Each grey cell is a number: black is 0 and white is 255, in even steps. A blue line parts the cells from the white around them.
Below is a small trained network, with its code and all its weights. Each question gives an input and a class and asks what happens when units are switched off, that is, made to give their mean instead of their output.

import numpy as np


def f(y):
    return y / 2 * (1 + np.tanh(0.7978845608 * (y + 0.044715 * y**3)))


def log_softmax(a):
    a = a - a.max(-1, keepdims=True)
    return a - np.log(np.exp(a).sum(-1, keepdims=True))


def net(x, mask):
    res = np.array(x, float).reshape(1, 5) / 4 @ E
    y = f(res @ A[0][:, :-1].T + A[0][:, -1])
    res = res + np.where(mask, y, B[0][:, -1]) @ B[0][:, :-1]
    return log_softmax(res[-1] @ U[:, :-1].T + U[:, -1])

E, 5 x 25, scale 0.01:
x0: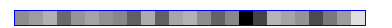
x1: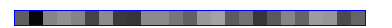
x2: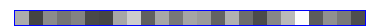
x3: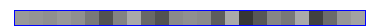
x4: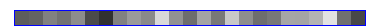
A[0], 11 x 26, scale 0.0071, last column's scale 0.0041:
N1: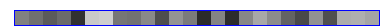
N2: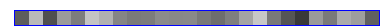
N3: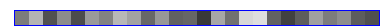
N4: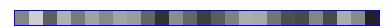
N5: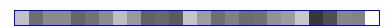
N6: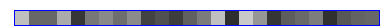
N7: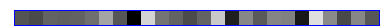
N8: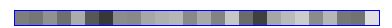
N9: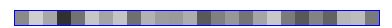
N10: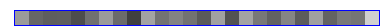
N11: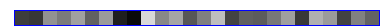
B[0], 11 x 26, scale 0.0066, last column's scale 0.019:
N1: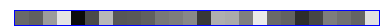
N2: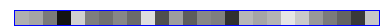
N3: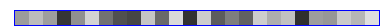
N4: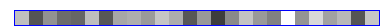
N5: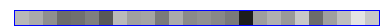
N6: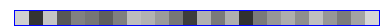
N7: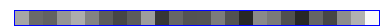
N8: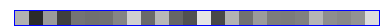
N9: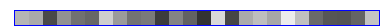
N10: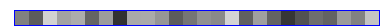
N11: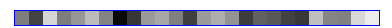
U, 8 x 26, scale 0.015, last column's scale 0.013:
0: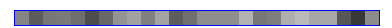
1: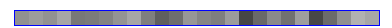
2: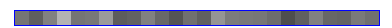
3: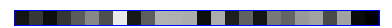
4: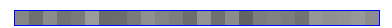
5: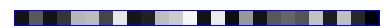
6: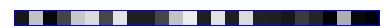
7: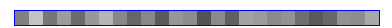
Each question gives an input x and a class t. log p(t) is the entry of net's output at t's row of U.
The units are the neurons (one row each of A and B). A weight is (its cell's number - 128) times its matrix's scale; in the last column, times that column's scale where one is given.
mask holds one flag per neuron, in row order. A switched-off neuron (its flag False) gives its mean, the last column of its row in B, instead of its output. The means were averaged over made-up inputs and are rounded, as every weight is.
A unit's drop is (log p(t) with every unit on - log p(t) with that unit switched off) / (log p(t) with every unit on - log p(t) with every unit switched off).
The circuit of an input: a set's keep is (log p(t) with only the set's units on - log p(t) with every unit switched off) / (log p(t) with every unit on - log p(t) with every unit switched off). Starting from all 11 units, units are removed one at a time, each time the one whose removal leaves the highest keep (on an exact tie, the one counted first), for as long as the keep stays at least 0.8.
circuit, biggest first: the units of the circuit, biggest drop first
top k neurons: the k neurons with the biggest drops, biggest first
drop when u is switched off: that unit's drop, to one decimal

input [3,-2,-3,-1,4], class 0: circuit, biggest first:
[N7, N3, N11]
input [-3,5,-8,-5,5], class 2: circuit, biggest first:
[N7]
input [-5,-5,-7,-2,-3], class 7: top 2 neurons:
[N1, N9]
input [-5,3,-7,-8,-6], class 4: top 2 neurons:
[N3, N6]
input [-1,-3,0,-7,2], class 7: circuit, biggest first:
[N8, N11]
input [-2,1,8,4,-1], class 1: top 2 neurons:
[N5, N4]
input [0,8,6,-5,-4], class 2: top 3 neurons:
[N3, N4, N7]
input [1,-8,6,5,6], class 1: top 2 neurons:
[N5, N4]
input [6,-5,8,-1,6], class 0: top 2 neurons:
[N8, N7]
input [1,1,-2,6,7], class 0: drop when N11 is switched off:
0.3
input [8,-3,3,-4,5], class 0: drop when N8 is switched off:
0.2
